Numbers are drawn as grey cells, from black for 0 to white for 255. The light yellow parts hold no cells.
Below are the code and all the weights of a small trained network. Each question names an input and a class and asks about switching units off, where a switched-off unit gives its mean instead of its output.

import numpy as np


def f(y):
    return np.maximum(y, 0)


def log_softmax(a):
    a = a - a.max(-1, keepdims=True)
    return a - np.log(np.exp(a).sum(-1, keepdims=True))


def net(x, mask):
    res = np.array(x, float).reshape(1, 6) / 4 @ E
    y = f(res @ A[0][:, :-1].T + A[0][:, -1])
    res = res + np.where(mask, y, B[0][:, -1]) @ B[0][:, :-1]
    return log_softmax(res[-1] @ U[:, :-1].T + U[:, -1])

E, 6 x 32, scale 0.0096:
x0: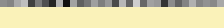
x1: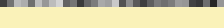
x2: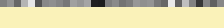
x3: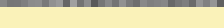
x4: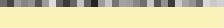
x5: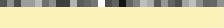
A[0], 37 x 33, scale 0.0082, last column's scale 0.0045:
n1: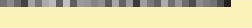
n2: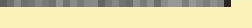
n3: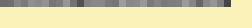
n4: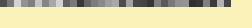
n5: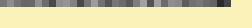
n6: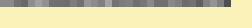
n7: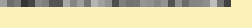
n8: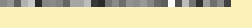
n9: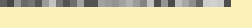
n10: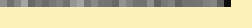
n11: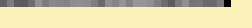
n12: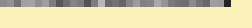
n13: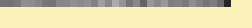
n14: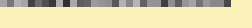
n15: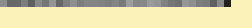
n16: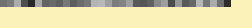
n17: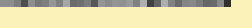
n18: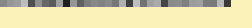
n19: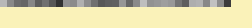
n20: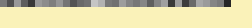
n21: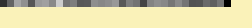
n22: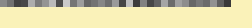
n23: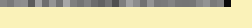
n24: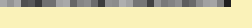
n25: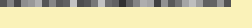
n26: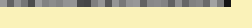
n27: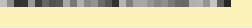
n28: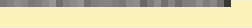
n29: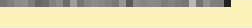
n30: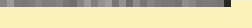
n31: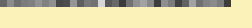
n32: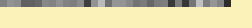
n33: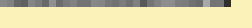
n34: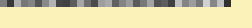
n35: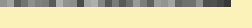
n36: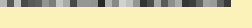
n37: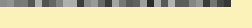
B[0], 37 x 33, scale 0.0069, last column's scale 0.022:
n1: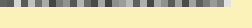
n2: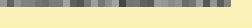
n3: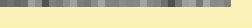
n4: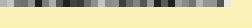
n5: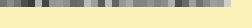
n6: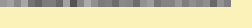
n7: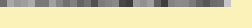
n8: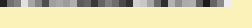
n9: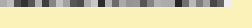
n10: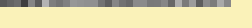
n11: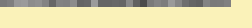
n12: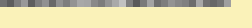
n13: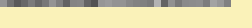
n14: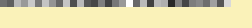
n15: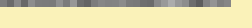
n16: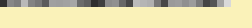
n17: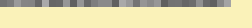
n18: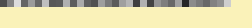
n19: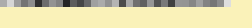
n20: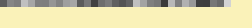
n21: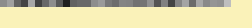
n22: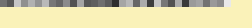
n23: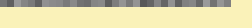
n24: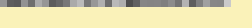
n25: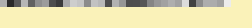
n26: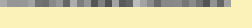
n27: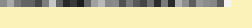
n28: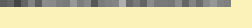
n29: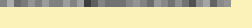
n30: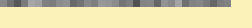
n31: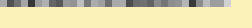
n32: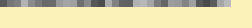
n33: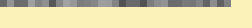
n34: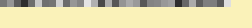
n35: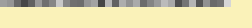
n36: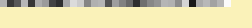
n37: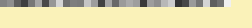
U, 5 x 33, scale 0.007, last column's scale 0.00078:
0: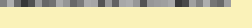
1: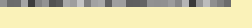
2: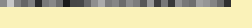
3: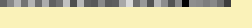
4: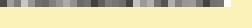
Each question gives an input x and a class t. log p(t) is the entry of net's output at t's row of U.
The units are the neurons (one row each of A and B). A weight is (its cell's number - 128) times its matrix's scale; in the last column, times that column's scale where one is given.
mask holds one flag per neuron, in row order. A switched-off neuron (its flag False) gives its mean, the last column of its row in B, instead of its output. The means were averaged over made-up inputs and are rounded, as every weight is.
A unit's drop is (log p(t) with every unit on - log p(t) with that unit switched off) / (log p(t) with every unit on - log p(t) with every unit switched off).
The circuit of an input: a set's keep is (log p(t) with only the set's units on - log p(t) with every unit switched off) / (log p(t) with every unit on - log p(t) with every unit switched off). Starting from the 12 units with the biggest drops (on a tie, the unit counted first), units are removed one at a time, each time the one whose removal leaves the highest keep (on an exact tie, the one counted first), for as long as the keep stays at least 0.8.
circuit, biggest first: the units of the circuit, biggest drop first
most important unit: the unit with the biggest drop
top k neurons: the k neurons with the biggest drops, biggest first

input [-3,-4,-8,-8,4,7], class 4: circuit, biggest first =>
[n16]
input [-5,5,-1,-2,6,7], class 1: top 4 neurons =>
[n25 n31 n37 n35]
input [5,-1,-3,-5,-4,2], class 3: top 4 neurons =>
[n14 n18 n9 n34]
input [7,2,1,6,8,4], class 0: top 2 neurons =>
[n9 n34]
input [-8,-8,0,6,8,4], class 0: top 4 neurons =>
[n9 n34 n4 n14]
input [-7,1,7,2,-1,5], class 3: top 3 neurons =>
[n22 n1 n16]
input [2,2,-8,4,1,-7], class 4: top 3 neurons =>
[n16 n20 n25]
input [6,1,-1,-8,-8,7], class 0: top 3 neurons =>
[n37 n35 n36]
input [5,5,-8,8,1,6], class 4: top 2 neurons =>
[n16 n20]
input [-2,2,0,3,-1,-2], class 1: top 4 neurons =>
[n27 n19 n14 n18]
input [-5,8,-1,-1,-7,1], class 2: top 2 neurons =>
[n4 n21]
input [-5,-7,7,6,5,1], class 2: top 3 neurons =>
[n27 n19 n16]
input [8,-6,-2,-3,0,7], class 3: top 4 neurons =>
[n14 n18 n36 n24]
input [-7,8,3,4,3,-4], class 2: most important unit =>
n4
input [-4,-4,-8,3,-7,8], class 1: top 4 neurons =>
[n25 n31 n8 n9]
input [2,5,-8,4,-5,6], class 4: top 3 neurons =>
[n16 n20 n36]
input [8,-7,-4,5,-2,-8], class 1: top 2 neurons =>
[n36 n24]
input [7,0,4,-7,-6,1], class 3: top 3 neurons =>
[n14 n18 n9]
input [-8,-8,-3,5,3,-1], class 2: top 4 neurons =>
[n27 n19 n14 n18]
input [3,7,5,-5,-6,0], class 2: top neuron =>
[n4]
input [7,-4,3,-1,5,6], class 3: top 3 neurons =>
[n14 n18 n36]
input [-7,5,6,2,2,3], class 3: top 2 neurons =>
[n22 n1]
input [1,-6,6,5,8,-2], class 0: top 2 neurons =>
[n9 n34]
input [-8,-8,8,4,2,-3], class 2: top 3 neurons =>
[n27 n19 n14]
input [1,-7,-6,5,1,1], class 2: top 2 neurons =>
[n27 n19]
